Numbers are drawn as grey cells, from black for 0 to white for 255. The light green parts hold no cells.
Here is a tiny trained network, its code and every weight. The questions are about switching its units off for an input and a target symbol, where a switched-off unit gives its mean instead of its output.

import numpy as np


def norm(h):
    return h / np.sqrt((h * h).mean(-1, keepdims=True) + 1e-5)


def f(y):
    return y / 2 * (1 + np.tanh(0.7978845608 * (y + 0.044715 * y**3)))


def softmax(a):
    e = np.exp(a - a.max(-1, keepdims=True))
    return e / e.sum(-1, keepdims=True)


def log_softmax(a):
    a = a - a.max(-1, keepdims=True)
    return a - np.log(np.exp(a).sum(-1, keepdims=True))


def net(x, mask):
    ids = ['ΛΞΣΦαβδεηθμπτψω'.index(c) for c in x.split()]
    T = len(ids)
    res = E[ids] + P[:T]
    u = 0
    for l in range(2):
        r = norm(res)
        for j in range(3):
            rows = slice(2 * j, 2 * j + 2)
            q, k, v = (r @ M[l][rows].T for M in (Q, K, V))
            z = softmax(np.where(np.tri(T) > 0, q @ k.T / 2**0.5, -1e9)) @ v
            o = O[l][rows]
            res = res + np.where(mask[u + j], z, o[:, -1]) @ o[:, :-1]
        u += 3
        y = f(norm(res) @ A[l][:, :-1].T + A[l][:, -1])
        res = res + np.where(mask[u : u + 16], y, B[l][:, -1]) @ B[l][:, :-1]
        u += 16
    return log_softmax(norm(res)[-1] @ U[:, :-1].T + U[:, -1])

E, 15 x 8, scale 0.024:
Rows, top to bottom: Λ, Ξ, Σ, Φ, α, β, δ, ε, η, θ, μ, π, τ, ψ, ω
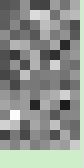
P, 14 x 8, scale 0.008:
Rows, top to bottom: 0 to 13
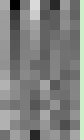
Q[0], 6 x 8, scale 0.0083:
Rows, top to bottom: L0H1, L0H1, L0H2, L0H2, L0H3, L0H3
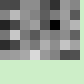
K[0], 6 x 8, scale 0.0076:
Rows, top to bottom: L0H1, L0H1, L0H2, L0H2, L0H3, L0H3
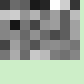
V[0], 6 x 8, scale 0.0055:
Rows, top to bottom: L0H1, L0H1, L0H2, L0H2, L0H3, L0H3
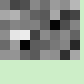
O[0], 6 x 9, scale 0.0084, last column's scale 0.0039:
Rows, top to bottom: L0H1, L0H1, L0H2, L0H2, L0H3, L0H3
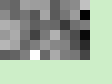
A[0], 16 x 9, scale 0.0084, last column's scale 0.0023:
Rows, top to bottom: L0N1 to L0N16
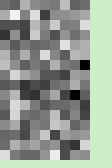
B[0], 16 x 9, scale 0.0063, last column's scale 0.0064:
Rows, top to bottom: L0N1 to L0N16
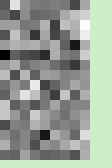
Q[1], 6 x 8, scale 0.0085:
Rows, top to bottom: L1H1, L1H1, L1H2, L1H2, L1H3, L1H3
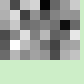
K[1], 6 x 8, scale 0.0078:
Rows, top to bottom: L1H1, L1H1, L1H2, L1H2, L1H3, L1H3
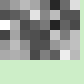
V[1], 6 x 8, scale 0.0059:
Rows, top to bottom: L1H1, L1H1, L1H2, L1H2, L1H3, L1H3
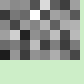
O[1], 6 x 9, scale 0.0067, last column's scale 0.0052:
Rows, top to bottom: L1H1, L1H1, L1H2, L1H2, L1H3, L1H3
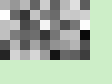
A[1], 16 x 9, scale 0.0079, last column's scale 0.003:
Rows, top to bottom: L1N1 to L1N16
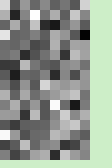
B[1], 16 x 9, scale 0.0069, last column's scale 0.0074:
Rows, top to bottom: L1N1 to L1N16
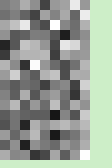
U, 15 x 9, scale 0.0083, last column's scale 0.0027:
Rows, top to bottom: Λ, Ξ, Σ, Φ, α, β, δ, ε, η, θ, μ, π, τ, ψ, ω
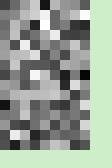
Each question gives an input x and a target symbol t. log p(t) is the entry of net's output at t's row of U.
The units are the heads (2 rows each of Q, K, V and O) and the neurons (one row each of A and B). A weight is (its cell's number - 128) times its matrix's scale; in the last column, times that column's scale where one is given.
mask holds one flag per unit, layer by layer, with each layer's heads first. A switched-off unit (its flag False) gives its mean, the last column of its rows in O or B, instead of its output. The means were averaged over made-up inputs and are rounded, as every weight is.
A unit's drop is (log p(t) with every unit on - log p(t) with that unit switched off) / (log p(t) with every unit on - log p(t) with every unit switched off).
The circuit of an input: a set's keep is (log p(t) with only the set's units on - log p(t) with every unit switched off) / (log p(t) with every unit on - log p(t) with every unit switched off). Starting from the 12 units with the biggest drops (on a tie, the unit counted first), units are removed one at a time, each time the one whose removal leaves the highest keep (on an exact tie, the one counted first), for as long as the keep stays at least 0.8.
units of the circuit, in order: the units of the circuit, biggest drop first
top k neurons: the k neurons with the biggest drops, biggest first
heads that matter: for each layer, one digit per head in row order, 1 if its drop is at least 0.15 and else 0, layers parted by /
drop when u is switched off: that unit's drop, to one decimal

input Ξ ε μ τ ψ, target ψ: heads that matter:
000 / 000
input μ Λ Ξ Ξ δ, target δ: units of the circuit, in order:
(L1N12 L0N3)
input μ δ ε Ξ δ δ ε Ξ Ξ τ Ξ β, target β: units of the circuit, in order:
(L1N3 L1N7)
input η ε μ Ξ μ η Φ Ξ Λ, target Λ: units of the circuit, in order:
(L0N9 L0N4)
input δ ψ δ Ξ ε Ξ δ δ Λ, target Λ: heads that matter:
000 / 001
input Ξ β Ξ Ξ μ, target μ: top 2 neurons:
(L0N6 L1N15)
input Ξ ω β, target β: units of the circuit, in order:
(L1N3 L1N7 L1N8)
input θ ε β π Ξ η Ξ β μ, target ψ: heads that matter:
010 / 000
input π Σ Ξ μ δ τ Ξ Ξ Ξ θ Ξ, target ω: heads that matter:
000 / 001
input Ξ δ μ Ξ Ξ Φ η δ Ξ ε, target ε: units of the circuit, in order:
(L1N7)
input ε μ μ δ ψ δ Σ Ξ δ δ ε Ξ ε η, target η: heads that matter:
001 / 001
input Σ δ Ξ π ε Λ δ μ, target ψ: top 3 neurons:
(L0N10 L1N15 L1N1)
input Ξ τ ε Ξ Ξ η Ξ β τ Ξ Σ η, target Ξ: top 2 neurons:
(L1N6 L0N10)
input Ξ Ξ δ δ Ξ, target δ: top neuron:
(L1N16)
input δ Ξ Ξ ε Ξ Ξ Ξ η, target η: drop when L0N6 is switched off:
0.2
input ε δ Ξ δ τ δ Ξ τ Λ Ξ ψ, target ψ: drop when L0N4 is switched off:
0.1
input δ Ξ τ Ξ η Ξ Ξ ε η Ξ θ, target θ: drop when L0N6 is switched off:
0.0
